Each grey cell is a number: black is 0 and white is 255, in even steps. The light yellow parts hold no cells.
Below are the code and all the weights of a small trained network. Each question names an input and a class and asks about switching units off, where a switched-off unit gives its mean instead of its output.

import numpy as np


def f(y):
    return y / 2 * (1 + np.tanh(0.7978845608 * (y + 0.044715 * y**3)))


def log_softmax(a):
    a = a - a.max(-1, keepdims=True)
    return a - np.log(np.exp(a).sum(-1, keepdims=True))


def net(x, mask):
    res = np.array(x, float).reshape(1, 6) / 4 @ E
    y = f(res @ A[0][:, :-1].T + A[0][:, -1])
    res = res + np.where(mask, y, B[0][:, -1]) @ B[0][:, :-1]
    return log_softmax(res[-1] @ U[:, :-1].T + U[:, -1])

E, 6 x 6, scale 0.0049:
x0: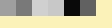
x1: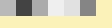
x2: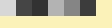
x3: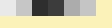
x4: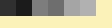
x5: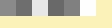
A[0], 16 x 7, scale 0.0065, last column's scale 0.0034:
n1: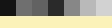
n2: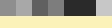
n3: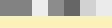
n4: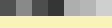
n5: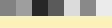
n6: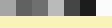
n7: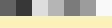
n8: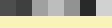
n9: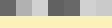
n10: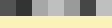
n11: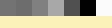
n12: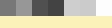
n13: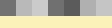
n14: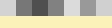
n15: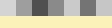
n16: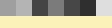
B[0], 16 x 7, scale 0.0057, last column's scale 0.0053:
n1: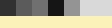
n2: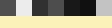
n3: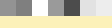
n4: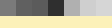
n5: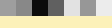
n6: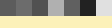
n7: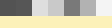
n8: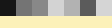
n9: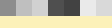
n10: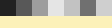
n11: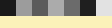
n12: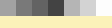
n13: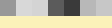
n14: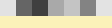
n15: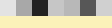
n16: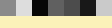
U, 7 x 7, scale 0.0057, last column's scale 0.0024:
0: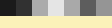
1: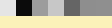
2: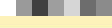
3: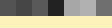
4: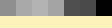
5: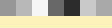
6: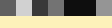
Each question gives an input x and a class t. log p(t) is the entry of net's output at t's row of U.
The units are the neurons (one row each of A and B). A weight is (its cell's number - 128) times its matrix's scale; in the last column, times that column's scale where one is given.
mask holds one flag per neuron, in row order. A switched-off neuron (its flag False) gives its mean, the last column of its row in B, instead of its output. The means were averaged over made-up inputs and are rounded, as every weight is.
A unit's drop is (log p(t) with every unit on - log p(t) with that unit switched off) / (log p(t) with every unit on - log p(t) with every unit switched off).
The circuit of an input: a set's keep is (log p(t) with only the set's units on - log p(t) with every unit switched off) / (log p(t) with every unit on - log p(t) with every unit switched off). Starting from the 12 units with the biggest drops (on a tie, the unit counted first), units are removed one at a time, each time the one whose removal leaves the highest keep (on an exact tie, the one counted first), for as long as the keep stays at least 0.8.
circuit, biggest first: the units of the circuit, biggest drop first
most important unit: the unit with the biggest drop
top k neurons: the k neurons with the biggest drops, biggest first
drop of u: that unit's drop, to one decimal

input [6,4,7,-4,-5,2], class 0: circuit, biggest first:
(n10; n8)
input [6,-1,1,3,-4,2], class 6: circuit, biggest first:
(n2; n16; n12)
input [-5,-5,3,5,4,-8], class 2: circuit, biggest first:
(n15; n5)
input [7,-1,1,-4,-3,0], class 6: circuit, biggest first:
(n2; n11)
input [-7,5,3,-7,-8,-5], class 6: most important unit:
n16
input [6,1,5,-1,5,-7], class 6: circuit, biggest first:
(n2; n11)
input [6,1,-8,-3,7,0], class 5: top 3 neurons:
(n9; n3; n13)
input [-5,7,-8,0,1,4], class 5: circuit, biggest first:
(n3; n9)
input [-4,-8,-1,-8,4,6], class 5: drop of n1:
-0.1
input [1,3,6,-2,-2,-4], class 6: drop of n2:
0.1
